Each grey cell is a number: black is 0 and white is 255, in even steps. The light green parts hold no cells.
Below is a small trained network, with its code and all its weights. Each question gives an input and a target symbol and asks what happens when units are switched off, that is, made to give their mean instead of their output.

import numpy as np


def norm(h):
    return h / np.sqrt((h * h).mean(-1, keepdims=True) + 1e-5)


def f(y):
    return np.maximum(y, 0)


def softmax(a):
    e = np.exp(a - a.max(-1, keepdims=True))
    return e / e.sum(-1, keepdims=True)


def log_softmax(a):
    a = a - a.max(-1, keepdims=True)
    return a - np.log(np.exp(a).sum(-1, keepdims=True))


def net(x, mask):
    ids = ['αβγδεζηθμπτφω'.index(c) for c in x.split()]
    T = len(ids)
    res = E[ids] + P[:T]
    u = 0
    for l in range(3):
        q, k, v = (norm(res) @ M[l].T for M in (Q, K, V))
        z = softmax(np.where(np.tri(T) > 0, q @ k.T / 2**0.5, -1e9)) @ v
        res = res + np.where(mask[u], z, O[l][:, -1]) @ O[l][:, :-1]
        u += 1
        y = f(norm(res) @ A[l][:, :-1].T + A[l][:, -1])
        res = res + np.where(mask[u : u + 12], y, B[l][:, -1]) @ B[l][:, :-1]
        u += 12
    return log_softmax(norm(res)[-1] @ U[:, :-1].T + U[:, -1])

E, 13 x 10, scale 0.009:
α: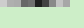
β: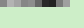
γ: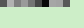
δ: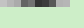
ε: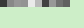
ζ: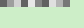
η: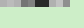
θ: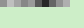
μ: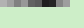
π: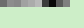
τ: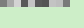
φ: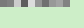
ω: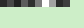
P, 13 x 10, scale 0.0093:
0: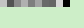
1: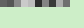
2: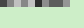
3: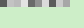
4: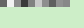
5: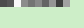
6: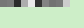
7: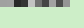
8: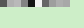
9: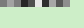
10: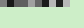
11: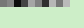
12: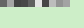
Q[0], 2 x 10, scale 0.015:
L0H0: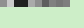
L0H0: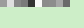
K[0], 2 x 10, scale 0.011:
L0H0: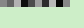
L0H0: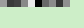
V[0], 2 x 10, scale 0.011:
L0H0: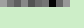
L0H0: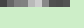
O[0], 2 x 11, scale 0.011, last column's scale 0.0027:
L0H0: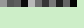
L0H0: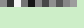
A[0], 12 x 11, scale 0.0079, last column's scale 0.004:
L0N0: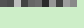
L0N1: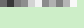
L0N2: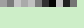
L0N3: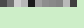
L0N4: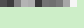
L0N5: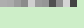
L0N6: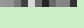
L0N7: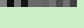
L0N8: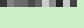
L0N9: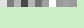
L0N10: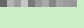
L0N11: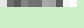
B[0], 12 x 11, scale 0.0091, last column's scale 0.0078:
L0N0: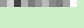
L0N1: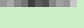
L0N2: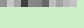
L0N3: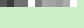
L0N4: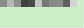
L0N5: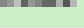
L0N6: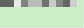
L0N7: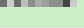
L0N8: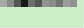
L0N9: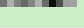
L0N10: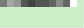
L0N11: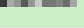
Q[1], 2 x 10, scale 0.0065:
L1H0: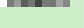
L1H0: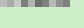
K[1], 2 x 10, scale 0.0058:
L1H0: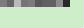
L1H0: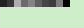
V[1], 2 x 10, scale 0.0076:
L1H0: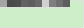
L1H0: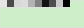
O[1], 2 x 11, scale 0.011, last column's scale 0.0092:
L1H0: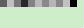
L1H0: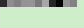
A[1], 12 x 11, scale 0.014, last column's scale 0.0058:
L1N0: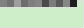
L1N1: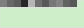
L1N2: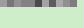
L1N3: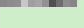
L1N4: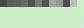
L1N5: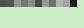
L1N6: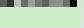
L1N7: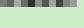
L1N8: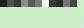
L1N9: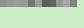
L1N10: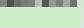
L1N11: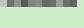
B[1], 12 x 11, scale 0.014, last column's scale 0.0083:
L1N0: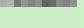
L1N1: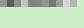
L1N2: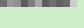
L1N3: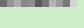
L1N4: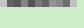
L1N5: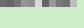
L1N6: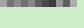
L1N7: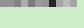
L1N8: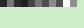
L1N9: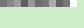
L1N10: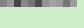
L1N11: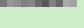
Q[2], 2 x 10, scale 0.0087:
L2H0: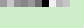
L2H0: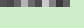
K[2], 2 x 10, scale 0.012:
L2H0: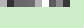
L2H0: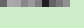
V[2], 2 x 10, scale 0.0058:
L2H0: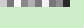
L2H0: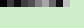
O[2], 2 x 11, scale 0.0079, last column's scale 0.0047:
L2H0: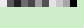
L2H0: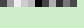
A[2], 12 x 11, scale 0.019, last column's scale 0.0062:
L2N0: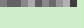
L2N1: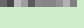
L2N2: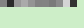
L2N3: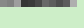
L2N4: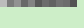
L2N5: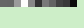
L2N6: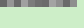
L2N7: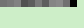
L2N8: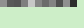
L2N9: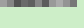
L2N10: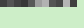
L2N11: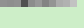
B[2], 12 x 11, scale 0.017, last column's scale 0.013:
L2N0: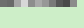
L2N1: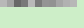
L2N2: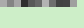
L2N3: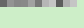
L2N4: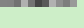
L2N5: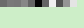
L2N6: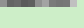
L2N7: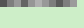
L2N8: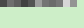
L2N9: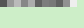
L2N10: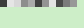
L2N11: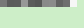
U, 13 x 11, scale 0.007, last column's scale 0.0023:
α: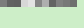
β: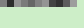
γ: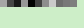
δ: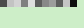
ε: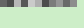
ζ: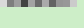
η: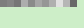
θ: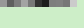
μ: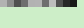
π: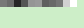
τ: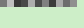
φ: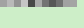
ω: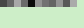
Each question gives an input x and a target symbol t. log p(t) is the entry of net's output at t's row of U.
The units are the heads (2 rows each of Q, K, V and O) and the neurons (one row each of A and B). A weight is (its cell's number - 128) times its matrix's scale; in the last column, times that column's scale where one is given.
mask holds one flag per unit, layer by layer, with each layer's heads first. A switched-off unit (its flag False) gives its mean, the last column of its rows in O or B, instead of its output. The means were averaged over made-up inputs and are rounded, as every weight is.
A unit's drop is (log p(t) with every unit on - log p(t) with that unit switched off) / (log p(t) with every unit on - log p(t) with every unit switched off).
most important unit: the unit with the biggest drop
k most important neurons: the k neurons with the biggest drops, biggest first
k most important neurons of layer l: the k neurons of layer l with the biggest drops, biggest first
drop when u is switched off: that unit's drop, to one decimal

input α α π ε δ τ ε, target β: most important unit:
L0H0
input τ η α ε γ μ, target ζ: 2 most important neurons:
L2N1, L2N2
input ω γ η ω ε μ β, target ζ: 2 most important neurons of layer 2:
L2N1, L2N2
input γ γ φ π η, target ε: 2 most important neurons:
L0N3, L0N2
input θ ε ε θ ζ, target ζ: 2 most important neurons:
L0N2, L2N1
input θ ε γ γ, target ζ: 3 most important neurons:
L0N2, L2N1, L2N2
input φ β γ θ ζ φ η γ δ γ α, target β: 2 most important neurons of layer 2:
L2N2, L2N0
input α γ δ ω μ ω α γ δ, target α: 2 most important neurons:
L1N1, L2N5
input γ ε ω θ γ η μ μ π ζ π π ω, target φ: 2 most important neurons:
L1N7, L2N5
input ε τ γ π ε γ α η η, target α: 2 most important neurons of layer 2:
L2N5, L2N0
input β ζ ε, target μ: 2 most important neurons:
L0N7, L0N0
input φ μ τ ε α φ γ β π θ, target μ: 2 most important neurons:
L0N7, L0N0
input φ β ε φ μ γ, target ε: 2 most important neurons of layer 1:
L1N5, L1N6
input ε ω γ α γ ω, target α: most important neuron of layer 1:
L1N1
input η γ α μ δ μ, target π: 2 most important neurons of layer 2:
L2N8, L2N5
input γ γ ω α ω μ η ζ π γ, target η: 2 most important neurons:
L2N5, L0N3
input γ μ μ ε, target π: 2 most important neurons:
L0N2, L2N8
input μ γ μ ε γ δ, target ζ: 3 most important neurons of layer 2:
L2N1, L2N2, L2N5
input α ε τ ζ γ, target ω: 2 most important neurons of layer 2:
L2N5, L2N3
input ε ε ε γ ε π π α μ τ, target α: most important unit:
L0H0
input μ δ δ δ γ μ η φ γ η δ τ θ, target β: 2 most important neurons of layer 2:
L2N2, L2N0
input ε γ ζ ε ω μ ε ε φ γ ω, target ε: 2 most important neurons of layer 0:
L0N3, L0N0
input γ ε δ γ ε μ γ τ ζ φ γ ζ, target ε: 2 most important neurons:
L0N3, L1N5
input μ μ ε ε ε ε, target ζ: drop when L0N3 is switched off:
0.1
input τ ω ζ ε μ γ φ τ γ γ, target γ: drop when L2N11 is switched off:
-0.1
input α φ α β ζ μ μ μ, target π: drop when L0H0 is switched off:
1.3
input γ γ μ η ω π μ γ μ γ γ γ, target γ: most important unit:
L2H0
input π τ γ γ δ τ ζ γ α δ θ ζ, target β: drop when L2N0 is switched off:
0.2
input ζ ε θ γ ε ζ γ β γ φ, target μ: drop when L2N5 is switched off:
0.2
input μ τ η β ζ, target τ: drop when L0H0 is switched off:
1.1
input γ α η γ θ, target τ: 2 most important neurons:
L0N2, L2N5
